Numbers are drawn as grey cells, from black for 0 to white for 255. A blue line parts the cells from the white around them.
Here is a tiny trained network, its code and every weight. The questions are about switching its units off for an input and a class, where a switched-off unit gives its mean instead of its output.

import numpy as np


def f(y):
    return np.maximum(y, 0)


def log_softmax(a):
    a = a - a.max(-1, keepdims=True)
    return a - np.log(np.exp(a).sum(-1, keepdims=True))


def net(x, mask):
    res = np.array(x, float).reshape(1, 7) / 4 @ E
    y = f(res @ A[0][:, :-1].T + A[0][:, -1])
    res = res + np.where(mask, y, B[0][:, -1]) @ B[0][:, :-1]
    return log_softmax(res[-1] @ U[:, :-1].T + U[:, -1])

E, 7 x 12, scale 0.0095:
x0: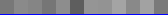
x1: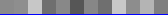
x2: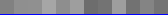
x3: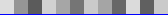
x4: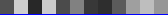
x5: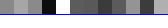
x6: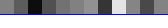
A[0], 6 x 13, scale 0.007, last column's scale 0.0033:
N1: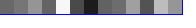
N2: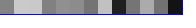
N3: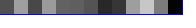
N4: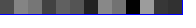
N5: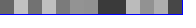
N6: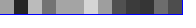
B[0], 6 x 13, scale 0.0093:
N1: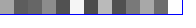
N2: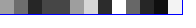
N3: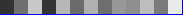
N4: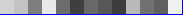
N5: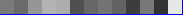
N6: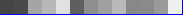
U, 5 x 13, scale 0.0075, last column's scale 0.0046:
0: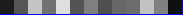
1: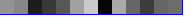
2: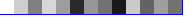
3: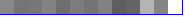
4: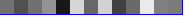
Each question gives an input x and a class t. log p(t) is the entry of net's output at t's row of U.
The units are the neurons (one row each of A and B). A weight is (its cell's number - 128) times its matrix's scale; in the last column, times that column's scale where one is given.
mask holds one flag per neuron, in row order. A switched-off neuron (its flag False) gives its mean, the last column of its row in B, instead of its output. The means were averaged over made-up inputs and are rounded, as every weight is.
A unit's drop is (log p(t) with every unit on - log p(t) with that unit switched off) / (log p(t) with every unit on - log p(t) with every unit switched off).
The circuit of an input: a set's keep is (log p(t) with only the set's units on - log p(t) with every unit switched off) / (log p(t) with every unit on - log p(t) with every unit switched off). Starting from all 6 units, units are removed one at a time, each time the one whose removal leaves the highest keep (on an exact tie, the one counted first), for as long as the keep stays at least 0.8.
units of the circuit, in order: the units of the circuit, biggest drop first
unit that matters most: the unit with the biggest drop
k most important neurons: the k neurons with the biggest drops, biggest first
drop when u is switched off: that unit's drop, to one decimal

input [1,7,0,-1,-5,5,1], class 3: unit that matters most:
N1
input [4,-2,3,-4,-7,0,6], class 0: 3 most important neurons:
(N2; N6; N1)
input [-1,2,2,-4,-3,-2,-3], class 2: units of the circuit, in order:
(N4; N3)
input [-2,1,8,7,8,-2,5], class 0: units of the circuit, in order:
(N3; N5)
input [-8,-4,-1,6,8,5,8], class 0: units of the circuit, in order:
(N3; N2)
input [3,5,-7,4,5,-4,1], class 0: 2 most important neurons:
(N4; N1)
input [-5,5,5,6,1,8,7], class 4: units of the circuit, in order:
(N1; N2)
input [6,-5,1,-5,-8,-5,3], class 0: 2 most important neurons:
(N6; N1)
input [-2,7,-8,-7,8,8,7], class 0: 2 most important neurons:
(N3; N2)
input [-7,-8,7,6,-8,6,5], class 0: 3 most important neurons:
(N6; N4; N2)
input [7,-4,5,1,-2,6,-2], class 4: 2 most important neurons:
(N1; N4)
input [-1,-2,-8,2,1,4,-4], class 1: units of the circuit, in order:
(N2; N4)
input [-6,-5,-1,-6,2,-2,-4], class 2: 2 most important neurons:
(N4; N1)
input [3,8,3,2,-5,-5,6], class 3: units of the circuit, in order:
(N2)
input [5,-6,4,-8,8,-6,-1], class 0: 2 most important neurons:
(N3; N1)
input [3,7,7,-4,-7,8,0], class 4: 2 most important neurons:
(N1; N3)
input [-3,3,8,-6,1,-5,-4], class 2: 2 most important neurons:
(N4; N1)
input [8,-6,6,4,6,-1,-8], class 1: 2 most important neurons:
(N2; N6)
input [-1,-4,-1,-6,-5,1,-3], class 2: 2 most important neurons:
(N4; N3)
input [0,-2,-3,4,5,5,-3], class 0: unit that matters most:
N3
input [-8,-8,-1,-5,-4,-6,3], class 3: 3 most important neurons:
(N1; N2; N6)
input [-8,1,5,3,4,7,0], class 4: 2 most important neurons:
(N1; N4)
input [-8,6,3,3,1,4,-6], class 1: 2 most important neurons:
(N2; N4)
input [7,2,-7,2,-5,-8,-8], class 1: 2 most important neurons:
(N2; N1)
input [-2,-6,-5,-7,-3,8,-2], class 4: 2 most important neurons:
(N1; N5)
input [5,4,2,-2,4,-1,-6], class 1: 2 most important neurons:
(N2; N6)
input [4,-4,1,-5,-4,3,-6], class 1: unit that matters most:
N2
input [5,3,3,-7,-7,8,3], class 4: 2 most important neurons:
(N1; N3)
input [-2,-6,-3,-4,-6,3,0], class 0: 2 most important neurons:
(N6; N2)
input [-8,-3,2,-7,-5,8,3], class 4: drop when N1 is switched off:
0.9
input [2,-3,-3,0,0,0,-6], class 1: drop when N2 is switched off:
0.5
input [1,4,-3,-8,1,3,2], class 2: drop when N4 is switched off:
0.7
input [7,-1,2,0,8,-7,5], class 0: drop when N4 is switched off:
0.0
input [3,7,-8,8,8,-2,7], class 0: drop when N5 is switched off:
0.1
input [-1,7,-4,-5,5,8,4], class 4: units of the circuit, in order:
(N1)
